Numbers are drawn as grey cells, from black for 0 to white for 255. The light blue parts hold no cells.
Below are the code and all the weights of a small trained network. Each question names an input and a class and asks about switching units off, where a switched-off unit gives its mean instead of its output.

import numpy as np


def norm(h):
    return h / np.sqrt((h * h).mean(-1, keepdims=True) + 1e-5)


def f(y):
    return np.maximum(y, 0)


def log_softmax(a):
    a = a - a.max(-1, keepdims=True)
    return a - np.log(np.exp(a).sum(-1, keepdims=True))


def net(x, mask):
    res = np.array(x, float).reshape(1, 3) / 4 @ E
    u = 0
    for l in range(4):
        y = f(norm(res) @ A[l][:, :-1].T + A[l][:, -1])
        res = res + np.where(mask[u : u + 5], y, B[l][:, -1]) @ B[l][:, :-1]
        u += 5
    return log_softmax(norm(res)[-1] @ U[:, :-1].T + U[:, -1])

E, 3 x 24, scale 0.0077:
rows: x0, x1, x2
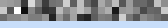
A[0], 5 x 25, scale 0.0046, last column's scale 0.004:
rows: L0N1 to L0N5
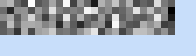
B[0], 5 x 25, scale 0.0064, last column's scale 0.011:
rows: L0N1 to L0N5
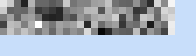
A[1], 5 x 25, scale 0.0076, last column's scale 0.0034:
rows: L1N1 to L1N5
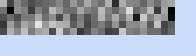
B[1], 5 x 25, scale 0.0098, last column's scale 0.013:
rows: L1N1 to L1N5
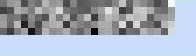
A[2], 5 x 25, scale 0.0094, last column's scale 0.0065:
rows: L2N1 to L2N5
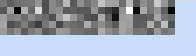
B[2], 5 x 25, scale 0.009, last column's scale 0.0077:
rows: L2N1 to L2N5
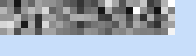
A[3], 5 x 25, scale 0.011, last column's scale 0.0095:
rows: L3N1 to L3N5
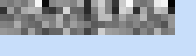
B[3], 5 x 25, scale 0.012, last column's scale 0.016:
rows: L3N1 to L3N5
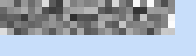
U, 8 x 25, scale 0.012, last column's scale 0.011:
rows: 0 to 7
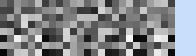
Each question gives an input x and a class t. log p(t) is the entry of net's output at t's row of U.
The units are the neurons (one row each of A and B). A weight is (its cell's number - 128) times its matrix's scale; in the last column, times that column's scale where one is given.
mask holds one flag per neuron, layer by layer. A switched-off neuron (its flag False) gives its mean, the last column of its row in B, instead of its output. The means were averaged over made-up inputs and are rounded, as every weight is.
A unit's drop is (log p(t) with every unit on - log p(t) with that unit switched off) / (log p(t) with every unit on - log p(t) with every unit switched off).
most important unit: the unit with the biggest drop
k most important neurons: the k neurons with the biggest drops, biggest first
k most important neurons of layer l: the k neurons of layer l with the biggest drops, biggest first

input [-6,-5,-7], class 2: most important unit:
L0N2
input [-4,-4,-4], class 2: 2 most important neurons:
L0N2, L1N1
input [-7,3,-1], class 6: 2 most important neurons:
L0N2, L1N5
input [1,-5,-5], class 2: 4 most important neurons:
L0N5, L0N3, L1N1, L3N4
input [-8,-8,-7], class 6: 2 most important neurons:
L0N3, L0N4
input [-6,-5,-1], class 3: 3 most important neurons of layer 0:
L0N5, L0N2, L0N1
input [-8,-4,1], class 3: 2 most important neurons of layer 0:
L0N5, L0N2
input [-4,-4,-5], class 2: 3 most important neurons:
L0N2, L1N1, L1N4
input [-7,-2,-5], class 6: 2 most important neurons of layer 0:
L0N2, L0N4
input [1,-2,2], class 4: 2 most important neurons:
L0N5, L1N1
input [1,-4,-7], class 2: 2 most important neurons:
L0N5, L3N3
